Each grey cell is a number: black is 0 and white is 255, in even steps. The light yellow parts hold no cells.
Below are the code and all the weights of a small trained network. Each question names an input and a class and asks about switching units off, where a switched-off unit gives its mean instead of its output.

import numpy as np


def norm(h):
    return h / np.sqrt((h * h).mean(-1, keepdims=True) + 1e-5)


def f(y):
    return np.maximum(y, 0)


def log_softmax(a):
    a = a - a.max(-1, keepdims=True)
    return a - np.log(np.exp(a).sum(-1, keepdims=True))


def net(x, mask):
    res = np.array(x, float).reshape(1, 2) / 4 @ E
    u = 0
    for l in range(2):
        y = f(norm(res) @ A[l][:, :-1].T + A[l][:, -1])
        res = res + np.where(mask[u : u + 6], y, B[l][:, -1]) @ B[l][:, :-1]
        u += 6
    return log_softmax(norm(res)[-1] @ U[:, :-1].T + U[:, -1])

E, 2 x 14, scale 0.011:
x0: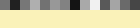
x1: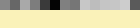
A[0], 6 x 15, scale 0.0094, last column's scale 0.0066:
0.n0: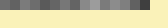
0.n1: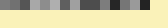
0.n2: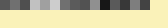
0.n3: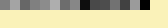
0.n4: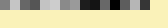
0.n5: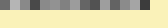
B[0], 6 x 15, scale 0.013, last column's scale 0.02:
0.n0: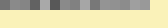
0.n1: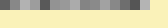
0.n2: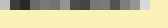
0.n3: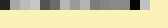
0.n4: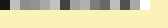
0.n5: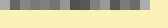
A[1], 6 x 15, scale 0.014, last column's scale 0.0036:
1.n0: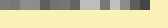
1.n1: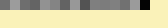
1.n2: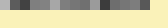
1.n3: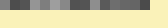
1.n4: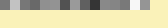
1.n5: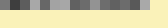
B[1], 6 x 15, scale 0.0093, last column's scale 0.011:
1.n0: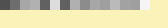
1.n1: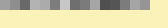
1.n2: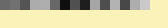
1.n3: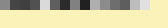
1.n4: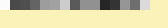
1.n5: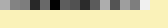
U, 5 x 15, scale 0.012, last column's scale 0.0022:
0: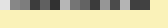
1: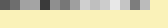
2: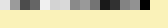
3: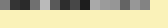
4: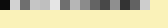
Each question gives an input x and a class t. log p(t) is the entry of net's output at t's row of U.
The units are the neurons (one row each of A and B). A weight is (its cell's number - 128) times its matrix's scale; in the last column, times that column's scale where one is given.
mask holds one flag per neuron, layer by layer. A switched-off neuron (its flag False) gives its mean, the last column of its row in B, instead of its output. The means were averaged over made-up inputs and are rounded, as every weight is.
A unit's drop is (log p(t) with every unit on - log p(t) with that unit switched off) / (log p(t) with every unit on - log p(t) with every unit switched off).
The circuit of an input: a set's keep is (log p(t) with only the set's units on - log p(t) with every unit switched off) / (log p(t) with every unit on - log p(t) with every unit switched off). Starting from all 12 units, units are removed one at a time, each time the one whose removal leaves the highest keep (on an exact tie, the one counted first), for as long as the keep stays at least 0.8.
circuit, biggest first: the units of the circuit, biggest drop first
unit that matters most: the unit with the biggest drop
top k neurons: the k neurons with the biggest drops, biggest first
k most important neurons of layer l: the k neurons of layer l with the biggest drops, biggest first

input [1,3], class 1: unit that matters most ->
0.n2
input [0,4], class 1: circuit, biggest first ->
0.n2, 0.n4
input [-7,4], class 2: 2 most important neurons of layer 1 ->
1.n4, 1.n5
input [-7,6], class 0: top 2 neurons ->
0.n4, 0.n3
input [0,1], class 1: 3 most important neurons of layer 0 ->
0.n2, 0.n4, 0.n5
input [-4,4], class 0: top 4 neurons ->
0.n4, 0.n3, 0.n2, 1.n0
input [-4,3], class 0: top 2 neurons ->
0.n4, 0.n2
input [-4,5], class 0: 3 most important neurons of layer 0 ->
0.n4, 0.n3, 0.n1
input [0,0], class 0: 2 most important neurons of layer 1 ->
1.n0, 1.n2
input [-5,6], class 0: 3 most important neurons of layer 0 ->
0.n4, 0.n3, 0.n1
